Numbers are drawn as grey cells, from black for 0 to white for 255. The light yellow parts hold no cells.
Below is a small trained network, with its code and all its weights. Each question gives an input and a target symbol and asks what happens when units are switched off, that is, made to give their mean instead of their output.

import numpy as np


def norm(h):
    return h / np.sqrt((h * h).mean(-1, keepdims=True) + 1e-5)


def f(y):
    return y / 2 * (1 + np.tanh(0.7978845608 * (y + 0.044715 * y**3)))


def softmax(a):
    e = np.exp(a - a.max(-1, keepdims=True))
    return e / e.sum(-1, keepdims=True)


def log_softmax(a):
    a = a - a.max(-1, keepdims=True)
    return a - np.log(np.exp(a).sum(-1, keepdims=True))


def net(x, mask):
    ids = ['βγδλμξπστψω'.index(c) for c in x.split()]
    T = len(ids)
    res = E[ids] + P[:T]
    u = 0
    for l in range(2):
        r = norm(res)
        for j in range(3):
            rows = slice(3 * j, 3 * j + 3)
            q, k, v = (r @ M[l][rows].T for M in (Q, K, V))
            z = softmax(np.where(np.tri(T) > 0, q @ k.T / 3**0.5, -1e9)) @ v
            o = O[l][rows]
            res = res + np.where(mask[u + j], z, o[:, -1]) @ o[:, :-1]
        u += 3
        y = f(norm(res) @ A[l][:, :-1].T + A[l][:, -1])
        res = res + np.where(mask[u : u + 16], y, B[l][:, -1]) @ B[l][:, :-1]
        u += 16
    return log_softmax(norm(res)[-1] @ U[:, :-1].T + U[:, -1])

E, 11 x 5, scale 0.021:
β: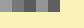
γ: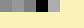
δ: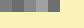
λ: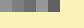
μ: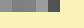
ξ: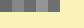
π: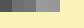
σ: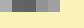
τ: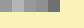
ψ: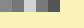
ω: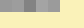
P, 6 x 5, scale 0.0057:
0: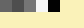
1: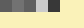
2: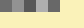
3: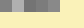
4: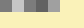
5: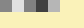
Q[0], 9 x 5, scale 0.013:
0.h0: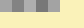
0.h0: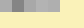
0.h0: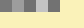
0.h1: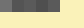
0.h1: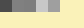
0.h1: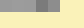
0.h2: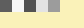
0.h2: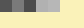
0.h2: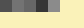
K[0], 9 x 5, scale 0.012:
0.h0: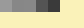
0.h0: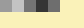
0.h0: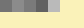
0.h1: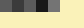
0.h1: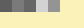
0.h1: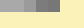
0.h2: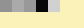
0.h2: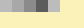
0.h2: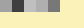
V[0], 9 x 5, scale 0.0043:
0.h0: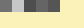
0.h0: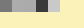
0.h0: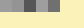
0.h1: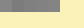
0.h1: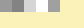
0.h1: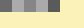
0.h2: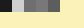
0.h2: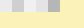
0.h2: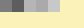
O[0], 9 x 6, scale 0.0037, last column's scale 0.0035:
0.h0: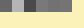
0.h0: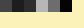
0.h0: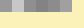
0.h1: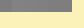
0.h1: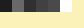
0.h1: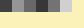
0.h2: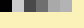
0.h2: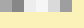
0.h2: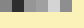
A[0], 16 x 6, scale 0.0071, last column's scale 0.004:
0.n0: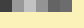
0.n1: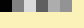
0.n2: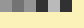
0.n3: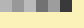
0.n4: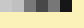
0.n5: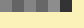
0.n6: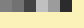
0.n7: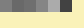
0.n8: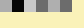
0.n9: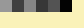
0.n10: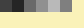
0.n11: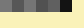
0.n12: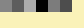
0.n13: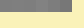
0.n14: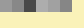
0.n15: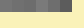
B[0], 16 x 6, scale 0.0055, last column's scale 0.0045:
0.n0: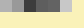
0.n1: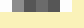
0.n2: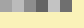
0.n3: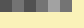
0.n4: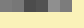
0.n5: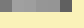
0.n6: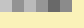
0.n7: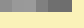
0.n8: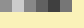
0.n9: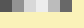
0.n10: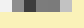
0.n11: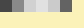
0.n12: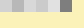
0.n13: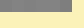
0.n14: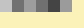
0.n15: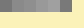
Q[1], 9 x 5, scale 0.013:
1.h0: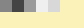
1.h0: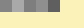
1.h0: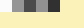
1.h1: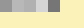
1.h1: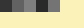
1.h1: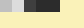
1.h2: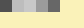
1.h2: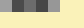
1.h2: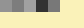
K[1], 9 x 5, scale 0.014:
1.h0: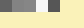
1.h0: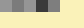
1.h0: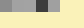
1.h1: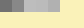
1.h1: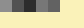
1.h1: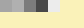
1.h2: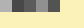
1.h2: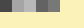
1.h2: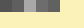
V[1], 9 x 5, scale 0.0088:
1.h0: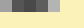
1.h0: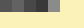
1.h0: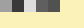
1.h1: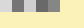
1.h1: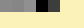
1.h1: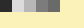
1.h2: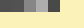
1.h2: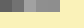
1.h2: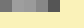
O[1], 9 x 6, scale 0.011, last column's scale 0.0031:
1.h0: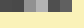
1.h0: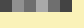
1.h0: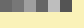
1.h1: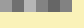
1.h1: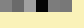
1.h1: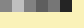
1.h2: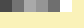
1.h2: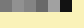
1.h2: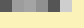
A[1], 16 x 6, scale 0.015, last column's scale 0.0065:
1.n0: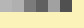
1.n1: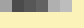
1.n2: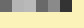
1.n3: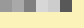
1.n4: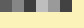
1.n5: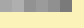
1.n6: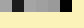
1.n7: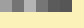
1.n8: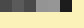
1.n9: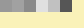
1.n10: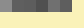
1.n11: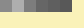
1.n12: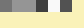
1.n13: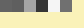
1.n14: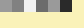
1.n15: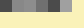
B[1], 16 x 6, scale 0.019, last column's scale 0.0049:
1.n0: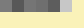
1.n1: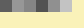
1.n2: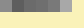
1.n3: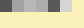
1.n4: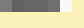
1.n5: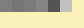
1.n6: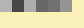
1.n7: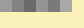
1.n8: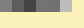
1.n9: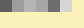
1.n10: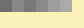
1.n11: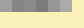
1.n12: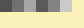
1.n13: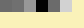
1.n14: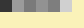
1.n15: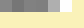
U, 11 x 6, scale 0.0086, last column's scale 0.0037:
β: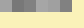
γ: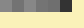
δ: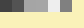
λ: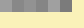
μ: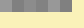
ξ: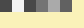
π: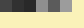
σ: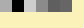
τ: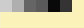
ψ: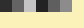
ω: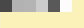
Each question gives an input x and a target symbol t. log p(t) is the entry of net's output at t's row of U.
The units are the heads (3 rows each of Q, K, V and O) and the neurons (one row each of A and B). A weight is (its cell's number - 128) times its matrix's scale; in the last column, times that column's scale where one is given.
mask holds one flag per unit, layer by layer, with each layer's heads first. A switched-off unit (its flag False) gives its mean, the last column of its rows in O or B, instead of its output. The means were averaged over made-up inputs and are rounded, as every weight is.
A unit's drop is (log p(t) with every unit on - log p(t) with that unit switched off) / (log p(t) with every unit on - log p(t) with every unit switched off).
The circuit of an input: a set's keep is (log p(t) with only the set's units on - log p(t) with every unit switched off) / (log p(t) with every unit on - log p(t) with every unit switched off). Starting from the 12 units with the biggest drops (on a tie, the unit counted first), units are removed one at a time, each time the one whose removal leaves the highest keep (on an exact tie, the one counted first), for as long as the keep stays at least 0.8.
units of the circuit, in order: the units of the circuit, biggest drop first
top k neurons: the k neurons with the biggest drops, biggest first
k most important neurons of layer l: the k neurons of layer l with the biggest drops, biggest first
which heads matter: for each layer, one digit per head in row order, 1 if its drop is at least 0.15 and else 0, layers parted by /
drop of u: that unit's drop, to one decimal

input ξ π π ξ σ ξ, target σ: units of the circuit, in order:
(1.h1 0.h2 1.n6)
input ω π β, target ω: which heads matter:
001 / 010
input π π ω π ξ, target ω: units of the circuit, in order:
(0.h2 1.h1)
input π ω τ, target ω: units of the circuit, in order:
(0.h2 1.h1)
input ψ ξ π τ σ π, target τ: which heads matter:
001 / 000
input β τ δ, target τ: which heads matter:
001 / 100
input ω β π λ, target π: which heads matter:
000 / 010
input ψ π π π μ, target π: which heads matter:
000 / 000
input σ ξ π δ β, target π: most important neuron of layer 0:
(0.n10)
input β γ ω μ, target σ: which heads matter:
010 / 110
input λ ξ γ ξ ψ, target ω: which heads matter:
010 / 100
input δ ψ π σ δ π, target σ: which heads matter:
001 / 010
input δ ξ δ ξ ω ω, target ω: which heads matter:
000 / 010
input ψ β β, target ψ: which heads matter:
000 / 100
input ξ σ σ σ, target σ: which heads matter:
000 / 000
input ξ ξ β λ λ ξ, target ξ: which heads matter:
000 / 100
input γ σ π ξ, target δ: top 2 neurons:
(1.n15 0.n1)
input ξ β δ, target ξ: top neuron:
(0.n1)
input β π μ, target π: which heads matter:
000 / 010
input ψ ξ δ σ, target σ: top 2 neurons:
(0.n8 1.n6)
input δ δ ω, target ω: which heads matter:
000 / 000
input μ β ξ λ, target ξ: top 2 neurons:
(0.n1 1.n13)
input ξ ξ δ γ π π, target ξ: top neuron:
(1.n10)
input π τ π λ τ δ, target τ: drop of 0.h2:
0.2
